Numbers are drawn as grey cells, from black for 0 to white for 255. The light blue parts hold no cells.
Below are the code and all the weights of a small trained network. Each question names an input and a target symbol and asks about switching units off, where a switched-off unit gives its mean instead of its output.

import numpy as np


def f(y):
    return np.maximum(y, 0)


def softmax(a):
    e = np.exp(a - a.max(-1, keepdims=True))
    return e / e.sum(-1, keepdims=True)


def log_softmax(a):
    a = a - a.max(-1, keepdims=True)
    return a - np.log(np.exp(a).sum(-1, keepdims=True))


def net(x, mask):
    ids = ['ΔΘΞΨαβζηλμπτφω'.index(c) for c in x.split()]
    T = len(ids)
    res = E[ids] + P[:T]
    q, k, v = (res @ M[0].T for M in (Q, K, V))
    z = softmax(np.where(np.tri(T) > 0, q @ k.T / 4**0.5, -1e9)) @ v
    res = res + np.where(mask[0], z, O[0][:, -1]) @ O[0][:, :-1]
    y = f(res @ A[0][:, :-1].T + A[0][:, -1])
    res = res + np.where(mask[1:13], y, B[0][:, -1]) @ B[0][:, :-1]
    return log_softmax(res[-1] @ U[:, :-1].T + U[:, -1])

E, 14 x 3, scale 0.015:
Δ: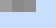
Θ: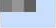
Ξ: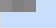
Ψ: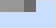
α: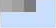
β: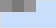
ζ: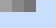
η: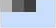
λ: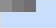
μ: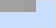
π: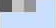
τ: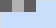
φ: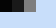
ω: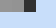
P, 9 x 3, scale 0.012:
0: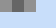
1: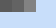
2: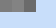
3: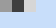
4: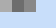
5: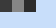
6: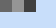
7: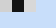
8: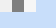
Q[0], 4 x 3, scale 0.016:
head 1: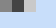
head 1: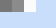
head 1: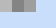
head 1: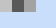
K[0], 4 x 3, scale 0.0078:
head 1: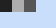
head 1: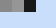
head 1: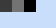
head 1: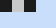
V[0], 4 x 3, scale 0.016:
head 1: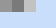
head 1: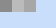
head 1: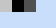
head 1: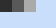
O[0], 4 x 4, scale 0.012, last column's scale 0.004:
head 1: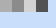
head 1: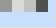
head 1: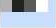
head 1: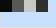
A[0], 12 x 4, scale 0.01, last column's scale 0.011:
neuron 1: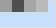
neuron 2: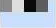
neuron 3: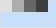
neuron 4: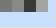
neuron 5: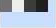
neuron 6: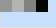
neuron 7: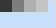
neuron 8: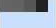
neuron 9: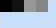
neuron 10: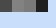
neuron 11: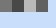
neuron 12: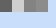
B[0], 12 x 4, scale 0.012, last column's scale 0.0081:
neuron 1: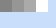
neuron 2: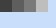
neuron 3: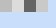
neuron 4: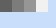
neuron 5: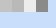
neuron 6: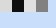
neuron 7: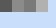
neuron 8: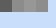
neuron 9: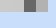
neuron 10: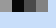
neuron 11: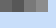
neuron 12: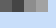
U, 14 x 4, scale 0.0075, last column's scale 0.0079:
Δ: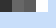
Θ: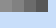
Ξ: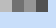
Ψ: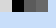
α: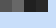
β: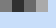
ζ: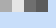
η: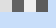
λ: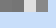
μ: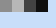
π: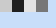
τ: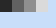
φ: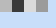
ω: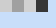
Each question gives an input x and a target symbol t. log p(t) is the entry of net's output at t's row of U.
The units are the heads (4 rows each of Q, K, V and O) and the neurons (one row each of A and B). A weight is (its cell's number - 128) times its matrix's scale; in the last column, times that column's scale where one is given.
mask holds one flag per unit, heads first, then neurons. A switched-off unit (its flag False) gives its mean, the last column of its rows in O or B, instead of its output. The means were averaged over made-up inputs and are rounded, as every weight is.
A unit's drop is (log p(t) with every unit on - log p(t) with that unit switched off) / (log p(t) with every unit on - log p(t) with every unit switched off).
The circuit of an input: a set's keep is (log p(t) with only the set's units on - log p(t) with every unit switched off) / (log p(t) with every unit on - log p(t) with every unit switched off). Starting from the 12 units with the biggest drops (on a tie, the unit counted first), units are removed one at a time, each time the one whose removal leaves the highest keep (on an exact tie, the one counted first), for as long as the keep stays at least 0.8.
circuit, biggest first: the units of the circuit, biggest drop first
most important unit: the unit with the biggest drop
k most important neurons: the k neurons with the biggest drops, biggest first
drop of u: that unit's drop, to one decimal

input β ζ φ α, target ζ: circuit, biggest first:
neuron 9; head 1
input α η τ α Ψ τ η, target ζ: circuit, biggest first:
head 1; neuron 3
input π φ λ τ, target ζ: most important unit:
neuron 9
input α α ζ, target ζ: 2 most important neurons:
neuron 3; neuron 12
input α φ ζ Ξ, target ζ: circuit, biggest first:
neuron 9; head 1
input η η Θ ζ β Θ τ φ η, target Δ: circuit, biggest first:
head 1; neuron 2
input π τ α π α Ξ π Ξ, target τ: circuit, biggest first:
head 1; neuron 7
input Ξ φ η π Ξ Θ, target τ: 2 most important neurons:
neuron 12; neuron 7
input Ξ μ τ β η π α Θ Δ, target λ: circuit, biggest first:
head 1; neuron 12
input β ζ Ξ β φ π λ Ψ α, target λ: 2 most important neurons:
neuron 5; neuron 12
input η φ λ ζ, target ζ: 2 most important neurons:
neuron 9; neuron 7
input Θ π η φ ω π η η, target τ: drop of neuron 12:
0.1
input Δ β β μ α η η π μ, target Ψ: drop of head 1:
1.2
